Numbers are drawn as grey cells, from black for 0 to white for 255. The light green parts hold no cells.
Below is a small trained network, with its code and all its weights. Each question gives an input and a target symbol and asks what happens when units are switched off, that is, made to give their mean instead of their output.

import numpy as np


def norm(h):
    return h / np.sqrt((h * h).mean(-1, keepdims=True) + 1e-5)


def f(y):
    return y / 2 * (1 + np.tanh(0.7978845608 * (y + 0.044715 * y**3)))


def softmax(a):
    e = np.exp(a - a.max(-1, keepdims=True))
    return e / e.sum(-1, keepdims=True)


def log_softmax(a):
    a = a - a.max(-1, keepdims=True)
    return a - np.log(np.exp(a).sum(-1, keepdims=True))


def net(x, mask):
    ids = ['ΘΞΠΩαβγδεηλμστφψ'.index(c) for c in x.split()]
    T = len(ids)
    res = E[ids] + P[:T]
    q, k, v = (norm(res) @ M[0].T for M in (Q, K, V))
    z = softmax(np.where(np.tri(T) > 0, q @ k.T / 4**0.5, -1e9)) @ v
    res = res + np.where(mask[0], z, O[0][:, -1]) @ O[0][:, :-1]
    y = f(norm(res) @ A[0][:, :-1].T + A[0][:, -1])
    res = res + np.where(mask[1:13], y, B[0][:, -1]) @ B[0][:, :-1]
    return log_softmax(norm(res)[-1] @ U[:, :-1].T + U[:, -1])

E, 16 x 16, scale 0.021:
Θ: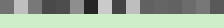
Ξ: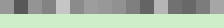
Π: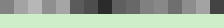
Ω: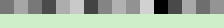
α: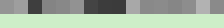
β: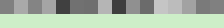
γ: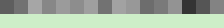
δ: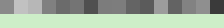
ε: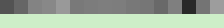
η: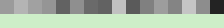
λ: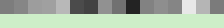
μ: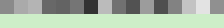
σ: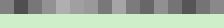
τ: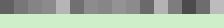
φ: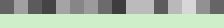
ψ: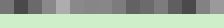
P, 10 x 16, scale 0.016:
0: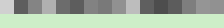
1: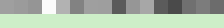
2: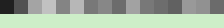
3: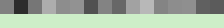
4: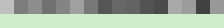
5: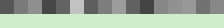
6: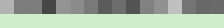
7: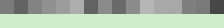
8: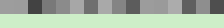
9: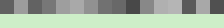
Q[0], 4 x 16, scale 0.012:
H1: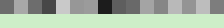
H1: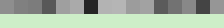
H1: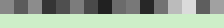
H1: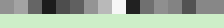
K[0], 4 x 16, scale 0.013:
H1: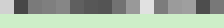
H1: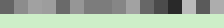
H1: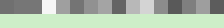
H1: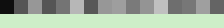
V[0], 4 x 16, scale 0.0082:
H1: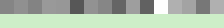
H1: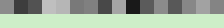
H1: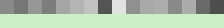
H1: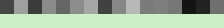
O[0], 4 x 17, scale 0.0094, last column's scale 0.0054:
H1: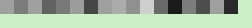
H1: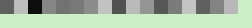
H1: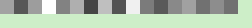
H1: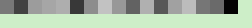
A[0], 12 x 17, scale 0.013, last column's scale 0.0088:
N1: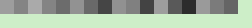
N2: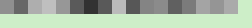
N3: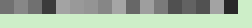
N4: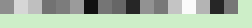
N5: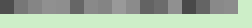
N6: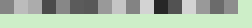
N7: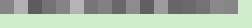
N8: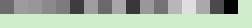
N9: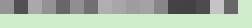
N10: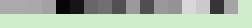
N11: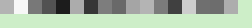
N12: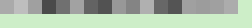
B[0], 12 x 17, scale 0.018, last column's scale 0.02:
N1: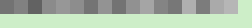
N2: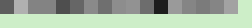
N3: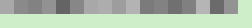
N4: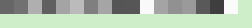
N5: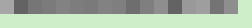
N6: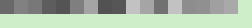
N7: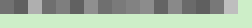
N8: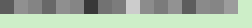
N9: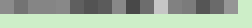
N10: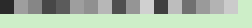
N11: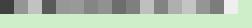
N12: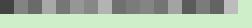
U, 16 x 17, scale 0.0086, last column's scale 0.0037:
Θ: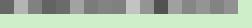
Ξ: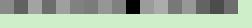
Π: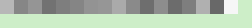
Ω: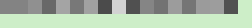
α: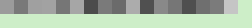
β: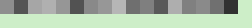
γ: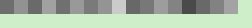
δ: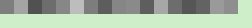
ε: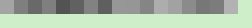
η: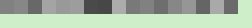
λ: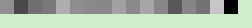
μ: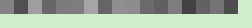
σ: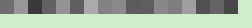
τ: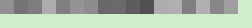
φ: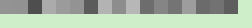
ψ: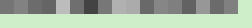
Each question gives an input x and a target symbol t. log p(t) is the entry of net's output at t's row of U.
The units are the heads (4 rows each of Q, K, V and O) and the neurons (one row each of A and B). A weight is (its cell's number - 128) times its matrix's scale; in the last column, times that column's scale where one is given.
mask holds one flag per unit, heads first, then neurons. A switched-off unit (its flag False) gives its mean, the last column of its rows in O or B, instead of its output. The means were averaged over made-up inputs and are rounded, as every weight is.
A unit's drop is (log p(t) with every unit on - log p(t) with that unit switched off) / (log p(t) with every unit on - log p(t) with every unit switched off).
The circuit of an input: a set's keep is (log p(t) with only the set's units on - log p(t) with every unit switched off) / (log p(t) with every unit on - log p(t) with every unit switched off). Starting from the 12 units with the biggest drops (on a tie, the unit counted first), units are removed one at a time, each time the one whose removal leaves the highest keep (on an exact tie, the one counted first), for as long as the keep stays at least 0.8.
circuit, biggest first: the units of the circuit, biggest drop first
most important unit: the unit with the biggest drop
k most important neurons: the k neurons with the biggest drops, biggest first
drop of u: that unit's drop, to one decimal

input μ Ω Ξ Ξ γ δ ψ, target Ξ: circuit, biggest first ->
H1, N9, N10
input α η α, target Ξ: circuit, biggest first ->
H1, N10, N6
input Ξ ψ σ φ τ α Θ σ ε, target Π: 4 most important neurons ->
N3, N4, N10, N11
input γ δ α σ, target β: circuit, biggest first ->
H1, N4, N10, N11
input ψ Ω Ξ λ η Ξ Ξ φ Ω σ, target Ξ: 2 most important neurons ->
N9, N10
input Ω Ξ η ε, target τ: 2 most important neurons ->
N4, N11
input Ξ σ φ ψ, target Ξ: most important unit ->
N9
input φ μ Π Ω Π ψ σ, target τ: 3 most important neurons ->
N4, N11, N10
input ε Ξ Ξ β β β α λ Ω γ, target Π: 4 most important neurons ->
N3, N4, N10, N11
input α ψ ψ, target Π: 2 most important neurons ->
N3, N4
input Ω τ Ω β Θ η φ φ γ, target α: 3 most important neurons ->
N4, N11, N10
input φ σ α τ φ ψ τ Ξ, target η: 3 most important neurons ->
N4, N2, N1
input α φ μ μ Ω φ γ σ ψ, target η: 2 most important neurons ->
N4, N2
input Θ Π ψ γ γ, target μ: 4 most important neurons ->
N4, N11, N10, N7
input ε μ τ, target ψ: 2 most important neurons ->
N8, N4
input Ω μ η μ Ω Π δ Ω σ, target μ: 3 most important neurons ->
N7, N4, N11
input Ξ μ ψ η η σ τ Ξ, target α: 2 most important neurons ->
N4, N11
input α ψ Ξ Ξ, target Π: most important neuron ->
N3
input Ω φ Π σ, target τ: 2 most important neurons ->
N4, N11
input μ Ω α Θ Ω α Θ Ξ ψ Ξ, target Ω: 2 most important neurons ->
N4, N10
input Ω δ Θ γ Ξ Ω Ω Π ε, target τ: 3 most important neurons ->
N4, N11, N10
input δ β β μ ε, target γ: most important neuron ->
N9
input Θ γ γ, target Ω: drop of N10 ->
0.2
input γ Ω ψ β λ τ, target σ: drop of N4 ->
0.7
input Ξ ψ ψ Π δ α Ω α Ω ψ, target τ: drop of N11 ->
0.2
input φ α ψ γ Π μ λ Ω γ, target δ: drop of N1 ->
0.2
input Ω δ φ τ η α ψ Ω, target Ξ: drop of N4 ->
0.2
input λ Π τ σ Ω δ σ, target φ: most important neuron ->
N4
